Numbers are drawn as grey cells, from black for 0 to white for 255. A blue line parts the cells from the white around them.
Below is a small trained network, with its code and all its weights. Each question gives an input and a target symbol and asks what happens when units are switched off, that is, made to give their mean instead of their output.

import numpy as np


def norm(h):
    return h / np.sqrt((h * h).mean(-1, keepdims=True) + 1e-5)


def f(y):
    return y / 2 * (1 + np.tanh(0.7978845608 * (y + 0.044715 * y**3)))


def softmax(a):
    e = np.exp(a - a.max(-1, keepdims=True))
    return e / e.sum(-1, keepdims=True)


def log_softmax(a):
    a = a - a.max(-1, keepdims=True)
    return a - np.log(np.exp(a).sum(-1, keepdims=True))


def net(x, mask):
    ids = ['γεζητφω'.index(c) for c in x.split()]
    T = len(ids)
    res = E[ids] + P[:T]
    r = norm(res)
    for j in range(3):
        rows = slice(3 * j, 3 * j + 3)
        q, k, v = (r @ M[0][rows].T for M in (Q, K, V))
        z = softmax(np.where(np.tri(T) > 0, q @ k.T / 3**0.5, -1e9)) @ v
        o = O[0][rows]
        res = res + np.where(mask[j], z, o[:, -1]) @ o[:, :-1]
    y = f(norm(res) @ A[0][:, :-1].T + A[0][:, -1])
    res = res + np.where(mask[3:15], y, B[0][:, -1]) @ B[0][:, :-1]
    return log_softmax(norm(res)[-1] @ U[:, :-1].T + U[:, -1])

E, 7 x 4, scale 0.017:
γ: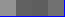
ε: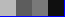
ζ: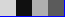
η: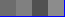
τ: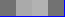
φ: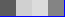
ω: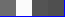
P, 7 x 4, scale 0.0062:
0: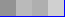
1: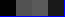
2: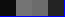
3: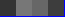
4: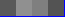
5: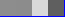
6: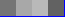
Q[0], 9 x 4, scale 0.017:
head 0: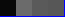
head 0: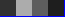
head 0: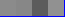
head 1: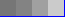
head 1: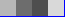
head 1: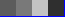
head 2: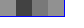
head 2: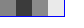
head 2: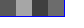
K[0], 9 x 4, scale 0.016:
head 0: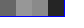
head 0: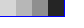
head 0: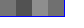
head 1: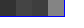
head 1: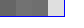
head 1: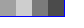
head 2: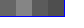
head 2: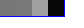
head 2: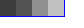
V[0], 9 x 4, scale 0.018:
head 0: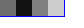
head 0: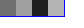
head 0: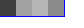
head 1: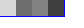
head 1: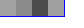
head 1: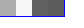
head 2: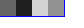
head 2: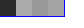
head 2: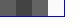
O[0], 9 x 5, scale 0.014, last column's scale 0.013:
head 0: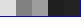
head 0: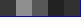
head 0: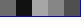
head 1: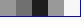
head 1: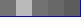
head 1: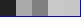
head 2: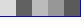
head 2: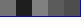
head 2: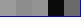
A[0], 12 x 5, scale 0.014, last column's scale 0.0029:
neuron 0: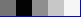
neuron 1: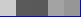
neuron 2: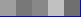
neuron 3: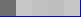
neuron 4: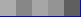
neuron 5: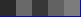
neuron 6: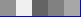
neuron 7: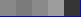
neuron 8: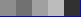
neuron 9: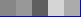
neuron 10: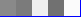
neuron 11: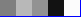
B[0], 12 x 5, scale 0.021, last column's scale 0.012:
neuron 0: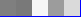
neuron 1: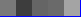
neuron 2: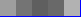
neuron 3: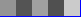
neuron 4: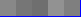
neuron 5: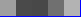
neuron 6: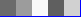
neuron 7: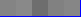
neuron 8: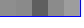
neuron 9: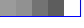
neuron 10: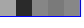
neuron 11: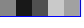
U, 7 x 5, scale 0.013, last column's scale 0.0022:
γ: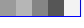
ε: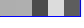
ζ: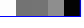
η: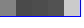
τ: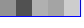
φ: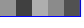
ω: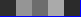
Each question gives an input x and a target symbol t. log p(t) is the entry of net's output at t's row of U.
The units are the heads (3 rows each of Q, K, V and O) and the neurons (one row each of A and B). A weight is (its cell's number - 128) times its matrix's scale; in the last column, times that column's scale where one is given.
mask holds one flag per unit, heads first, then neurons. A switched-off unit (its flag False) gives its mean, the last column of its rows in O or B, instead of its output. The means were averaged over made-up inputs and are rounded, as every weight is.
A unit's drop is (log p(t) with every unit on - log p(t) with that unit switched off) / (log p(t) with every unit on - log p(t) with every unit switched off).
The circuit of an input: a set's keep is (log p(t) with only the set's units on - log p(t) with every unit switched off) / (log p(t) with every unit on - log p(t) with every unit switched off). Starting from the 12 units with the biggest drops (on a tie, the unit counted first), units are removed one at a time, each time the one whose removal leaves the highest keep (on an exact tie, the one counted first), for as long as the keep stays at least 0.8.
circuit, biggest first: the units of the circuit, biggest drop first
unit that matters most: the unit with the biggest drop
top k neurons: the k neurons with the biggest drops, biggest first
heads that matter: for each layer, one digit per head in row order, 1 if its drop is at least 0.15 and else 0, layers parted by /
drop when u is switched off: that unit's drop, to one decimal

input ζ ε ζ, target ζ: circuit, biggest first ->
head 0
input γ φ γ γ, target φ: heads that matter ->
110
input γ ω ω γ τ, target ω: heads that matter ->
100
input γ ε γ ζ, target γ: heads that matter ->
101
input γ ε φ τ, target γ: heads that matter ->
001
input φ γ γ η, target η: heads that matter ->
101
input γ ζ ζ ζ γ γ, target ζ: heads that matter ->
010
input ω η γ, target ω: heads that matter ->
010
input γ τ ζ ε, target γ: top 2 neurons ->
neuron 6; neuron 0
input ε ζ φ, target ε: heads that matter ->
110
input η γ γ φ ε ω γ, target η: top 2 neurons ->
neuron 5; neuron 0
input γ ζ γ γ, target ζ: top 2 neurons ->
neuron 11; neuron 0
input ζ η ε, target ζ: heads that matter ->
101
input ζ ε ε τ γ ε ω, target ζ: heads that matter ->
001
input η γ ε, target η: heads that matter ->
001
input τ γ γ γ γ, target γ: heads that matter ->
100
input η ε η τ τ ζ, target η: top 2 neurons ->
neuron 5; neuron 6
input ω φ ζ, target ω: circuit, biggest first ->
head 1
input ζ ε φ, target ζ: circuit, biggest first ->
head 2; head 1
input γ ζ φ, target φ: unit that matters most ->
head 1
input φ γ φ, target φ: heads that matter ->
000
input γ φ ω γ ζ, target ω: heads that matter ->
011
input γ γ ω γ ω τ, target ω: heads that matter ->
110
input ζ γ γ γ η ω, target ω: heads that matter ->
100
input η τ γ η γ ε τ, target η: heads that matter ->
001
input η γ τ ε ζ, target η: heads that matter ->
100
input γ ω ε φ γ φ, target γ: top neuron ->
neuron 0
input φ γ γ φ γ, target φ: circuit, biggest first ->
head 1; neuron 3
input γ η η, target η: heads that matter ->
100
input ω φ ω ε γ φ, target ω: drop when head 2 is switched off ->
-0.1
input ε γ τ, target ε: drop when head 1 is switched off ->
0.3
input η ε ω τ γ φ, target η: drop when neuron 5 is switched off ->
0.2
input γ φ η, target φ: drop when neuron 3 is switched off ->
0.0
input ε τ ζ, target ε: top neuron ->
neuron 6
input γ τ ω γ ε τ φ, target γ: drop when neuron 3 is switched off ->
0.1
